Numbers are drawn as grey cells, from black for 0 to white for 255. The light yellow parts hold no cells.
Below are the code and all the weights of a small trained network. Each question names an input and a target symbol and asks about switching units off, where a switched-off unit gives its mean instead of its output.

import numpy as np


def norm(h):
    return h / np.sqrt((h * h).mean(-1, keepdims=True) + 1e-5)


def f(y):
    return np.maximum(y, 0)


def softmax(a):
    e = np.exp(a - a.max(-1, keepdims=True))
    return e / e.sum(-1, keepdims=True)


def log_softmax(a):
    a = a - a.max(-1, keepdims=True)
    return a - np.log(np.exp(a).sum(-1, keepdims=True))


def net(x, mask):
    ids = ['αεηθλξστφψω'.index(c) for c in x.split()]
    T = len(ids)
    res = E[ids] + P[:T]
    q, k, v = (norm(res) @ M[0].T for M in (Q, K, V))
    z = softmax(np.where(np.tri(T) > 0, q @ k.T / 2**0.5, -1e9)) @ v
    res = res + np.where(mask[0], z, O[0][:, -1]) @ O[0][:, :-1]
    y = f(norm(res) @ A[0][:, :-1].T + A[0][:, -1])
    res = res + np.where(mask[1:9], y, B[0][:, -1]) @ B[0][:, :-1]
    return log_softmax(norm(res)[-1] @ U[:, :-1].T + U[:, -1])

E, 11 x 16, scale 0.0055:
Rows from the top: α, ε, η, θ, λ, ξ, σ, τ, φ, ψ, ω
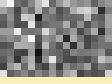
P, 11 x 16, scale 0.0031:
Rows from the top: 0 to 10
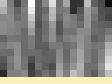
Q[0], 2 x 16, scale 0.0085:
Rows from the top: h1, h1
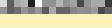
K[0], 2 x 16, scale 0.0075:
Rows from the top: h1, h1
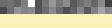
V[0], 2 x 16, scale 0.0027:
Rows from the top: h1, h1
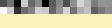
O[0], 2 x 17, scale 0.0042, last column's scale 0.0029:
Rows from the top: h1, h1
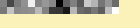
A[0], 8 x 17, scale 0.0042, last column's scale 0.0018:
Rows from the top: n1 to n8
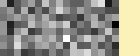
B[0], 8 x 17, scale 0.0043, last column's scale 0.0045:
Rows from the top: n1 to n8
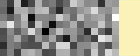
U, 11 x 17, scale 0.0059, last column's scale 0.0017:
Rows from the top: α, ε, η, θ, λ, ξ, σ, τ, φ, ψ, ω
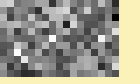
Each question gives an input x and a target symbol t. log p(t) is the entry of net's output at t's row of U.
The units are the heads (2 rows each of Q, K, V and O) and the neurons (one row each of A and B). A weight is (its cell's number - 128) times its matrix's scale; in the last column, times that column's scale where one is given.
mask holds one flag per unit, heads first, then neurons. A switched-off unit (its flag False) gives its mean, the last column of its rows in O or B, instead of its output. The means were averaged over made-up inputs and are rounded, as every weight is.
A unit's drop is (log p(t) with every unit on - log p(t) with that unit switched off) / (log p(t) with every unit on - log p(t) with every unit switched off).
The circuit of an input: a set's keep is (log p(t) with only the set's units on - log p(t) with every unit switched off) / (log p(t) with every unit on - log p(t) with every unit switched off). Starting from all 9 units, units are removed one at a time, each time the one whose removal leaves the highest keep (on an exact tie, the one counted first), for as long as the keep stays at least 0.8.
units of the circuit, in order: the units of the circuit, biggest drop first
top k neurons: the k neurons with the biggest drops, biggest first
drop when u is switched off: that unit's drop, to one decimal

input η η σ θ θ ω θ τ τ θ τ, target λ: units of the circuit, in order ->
[n8 n3]
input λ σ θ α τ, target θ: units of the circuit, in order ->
[h1]
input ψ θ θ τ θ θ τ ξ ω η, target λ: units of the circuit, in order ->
[n5 n2]
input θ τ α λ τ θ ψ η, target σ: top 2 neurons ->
[n2 n8]
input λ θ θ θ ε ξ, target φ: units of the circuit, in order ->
[h1 n3]
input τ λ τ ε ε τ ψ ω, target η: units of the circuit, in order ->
[h1 n3]
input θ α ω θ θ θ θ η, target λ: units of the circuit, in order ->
[n5 h1]
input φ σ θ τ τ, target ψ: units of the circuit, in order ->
[n1 h1]
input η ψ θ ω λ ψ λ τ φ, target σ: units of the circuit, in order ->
[h1 n2]
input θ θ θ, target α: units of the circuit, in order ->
[n4 h1]
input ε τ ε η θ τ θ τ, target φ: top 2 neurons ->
[n3 n8]
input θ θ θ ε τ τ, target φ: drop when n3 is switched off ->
0.2
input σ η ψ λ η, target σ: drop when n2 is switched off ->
0.4
